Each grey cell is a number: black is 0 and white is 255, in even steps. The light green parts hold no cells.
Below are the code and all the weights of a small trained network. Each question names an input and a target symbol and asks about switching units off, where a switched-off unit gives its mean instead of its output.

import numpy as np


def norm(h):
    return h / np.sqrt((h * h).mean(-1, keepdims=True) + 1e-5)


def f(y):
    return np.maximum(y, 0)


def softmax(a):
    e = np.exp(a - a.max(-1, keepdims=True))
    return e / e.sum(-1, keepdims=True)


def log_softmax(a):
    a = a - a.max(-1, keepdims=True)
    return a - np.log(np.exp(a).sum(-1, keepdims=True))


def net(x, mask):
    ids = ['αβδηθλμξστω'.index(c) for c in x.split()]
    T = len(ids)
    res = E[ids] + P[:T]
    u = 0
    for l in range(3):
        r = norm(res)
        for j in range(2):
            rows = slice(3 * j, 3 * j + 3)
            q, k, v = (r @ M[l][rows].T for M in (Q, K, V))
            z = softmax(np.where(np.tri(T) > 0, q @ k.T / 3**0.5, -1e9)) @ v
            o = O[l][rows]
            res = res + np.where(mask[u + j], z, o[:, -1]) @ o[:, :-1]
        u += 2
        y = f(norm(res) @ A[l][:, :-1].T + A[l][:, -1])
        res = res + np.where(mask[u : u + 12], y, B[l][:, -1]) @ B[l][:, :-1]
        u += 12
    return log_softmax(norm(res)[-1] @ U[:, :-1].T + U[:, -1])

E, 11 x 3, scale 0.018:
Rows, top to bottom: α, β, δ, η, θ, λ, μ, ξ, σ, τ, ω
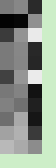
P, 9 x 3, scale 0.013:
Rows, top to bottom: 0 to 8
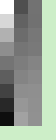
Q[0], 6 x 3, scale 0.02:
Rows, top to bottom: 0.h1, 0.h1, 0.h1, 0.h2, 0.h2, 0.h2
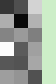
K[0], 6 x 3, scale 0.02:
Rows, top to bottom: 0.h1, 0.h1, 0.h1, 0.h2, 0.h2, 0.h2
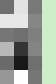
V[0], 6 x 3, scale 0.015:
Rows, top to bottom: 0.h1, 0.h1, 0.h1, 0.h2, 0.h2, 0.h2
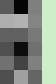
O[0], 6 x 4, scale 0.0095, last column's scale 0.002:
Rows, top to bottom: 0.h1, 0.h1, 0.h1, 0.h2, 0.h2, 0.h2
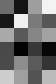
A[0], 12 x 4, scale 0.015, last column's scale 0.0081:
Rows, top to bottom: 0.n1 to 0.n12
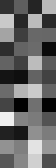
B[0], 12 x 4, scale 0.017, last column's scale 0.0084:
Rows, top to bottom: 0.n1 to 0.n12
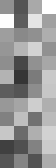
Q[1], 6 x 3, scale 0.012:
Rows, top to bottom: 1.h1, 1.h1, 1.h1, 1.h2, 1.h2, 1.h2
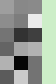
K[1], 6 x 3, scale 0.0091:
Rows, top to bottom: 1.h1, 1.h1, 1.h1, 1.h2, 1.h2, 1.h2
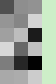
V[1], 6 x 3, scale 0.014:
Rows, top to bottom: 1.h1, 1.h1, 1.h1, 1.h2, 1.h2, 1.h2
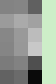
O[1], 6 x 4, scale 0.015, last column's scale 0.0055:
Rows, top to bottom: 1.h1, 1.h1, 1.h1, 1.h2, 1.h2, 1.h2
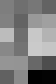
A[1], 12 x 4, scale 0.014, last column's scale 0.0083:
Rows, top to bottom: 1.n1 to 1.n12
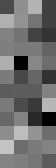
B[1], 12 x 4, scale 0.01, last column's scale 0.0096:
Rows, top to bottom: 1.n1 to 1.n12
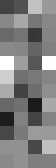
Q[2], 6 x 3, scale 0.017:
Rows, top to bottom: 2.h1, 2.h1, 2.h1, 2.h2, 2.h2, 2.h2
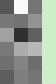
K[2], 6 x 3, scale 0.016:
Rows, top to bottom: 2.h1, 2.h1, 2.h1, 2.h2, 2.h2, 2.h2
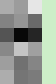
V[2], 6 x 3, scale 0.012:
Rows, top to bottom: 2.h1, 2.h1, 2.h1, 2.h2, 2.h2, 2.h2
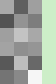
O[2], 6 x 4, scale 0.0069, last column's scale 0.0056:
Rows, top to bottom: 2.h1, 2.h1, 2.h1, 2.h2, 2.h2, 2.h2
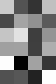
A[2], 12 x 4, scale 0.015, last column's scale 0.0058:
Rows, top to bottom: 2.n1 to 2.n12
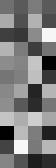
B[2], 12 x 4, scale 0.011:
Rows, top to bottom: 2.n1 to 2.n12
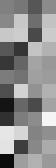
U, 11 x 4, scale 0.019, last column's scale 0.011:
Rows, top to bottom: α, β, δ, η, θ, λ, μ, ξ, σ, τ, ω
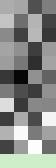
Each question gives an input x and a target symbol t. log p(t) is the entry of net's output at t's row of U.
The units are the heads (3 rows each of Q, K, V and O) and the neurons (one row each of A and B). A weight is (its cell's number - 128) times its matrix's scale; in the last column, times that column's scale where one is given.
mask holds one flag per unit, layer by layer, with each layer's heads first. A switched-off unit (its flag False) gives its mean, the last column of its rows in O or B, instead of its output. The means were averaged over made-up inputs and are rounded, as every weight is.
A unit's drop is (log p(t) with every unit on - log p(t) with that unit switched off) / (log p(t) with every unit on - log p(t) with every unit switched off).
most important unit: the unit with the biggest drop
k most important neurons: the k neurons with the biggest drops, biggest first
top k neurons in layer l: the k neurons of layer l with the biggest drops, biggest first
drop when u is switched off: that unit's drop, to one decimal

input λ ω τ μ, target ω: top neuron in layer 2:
[2.n3]
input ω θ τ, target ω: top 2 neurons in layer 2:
[2.n9, 2.n3]
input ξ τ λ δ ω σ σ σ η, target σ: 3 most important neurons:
[0.n10, 0.n8, 0.n2]
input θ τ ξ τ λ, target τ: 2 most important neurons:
[2.n10, 2.n3]
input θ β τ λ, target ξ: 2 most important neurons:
[0.n6, 1.n5]
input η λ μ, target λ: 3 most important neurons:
[0.n1, 2.n4, 2.n3]
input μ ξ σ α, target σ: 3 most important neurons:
[0.n10, 0.n2, 0.n8]
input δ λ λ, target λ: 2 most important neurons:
[0.n11, 0.n12]
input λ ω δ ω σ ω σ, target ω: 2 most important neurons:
[1.n5, 2.n9]
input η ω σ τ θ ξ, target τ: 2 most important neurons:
[0.n9, 0.n1]
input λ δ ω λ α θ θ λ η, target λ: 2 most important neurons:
[0.n1, 2.n4]
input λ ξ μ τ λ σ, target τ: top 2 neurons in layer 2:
[2.n7, 2.n11]
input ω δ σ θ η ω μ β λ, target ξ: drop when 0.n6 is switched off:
0.2
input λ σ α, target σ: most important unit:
0.n8
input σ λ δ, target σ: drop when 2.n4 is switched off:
0.1
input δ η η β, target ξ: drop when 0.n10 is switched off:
0.0
